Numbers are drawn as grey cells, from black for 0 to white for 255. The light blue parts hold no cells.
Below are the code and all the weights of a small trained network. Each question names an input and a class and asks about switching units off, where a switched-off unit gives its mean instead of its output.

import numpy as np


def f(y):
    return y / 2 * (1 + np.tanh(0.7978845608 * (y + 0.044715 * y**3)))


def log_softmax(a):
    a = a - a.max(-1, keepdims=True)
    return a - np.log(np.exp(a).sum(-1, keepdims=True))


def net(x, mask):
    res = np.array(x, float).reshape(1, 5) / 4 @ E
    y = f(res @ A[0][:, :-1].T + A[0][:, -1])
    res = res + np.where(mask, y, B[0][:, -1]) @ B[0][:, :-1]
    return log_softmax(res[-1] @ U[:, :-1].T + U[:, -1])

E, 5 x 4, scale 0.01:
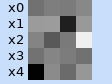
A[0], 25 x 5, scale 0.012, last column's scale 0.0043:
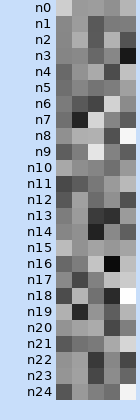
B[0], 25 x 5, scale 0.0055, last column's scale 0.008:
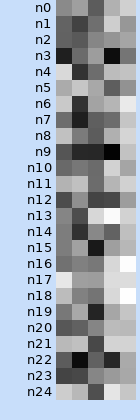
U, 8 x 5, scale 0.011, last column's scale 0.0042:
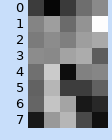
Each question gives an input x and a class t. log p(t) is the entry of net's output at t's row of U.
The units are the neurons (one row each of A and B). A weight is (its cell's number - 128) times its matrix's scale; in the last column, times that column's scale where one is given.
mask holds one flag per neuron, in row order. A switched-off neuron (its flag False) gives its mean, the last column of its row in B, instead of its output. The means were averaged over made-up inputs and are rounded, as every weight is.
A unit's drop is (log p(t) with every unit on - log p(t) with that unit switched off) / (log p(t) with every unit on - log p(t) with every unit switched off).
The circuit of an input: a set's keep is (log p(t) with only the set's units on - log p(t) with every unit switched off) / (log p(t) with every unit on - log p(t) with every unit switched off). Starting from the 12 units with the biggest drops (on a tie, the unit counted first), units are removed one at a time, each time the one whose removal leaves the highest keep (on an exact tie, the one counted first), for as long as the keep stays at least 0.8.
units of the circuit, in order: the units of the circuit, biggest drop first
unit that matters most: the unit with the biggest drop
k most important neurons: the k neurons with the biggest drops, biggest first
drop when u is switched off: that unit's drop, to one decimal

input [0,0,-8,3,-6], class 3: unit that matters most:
n13
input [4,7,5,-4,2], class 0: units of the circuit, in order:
n22, n14
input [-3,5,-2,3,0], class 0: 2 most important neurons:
n17, n22
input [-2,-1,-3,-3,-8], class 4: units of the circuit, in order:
n19, n15
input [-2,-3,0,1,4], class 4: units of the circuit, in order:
n13, n6
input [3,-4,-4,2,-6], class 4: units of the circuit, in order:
n19, n6
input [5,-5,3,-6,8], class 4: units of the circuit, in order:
n21, n11, n13
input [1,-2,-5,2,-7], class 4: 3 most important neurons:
n19, n15, n6
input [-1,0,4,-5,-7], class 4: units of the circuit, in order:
n15, n19
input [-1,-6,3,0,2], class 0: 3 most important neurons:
n9, n7, n18
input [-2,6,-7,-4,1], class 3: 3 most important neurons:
n13, n9, n18
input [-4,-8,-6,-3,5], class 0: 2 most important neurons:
n9, n7
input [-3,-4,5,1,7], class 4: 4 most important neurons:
n21, n13, n11, n9
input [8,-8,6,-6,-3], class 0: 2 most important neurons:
n7, n9
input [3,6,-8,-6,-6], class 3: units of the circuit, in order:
n13
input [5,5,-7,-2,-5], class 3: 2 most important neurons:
n13, n9
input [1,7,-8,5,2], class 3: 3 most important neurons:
n13, n18, n9
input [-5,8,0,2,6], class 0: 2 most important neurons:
n22, n14
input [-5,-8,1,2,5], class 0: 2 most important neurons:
n9, n7
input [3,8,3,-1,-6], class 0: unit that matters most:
n22
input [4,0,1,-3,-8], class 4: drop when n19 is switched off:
0.2
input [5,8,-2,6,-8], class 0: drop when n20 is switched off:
0.0
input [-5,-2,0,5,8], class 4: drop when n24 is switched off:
0.1
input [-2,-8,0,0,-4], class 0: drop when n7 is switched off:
0.1
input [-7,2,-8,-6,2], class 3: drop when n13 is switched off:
0.3
